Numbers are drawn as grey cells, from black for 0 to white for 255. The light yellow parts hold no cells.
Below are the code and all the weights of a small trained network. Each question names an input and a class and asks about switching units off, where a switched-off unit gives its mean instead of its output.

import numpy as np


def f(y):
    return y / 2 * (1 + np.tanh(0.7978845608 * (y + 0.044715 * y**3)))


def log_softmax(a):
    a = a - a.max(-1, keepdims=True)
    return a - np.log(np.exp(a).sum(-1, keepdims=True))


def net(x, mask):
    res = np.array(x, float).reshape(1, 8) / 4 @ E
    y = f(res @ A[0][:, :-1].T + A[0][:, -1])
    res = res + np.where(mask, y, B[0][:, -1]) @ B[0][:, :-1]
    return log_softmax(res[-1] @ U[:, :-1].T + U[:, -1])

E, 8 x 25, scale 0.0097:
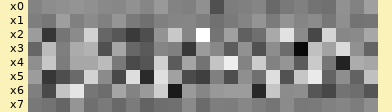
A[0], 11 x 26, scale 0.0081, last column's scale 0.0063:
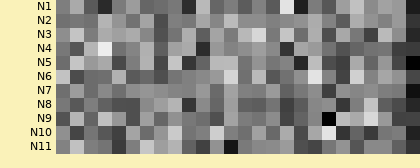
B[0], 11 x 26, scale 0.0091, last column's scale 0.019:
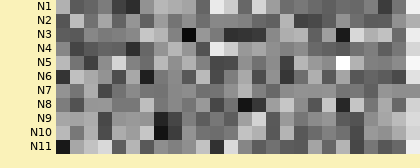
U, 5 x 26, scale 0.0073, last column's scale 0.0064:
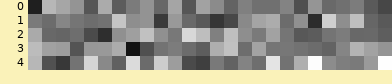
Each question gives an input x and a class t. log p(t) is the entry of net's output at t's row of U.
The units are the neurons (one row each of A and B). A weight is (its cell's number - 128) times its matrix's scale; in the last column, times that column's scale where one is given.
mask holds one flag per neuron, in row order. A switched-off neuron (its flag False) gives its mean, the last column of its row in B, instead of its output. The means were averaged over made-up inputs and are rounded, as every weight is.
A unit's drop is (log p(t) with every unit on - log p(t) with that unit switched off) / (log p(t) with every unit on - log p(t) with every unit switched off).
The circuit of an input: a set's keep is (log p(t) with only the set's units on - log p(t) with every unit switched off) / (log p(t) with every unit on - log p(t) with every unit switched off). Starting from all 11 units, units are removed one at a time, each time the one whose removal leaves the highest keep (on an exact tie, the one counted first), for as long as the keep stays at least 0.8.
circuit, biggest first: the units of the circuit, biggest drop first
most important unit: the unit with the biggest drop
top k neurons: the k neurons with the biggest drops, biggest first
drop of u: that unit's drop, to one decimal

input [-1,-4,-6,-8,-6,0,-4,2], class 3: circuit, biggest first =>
(N10)
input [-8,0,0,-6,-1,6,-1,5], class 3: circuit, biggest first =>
(N5, N10)
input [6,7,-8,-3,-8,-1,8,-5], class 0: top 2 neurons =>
(N11, N3)
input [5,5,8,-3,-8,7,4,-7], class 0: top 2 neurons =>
(N6, N3)
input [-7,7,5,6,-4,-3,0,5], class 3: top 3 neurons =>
(N9, N11, N3)
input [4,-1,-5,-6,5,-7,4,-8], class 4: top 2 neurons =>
(N5, N9)
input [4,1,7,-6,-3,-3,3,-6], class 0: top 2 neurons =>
(N6, N9)
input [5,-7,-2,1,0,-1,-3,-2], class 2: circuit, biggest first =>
(N6, N3)
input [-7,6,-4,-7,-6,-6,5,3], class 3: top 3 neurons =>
(N10, N3, N1)
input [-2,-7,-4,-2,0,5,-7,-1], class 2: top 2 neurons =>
(N1, N5)
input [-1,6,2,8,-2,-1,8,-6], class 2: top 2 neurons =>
(N4, N10)
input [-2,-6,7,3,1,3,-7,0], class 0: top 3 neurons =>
(N6, N4, N2)
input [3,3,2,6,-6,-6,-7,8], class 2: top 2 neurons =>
(N1, N3)
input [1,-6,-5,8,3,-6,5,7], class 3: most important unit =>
N9
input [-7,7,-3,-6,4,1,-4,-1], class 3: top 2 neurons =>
(N10, N8)
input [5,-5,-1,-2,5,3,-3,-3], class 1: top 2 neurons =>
(N5, N3)
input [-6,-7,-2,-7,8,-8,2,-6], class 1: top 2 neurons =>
(N3, N9)
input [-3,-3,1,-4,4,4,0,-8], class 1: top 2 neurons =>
(N5, N9)
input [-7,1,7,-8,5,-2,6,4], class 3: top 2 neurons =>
(N10, N11)
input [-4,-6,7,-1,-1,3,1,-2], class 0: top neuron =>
(N6)
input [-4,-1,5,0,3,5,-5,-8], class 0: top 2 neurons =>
(N5, N6)
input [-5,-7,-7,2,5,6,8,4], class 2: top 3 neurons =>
(N4, N6, N5)
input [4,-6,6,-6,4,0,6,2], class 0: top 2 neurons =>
(N6, N1)
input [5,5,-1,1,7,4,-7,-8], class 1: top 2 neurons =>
(N3, N4)
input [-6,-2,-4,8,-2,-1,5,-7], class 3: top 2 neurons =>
(N9, N1)
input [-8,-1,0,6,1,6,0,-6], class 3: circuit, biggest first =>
(N5, N9)
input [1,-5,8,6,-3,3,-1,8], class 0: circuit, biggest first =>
(N6)
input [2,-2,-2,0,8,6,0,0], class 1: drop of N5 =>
0.1
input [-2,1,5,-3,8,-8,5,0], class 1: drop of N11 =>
0.1
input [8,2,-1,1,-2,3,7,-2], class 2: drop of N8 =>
0.0
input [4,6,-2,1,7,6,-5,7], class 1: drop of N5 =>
0.4
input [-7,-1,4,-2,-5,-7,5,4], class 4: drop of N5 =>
1.5
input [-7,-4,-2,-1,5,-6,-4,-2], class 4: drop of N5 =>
1.6
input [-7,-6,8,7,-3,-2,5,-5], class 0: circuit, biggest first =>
(N6)
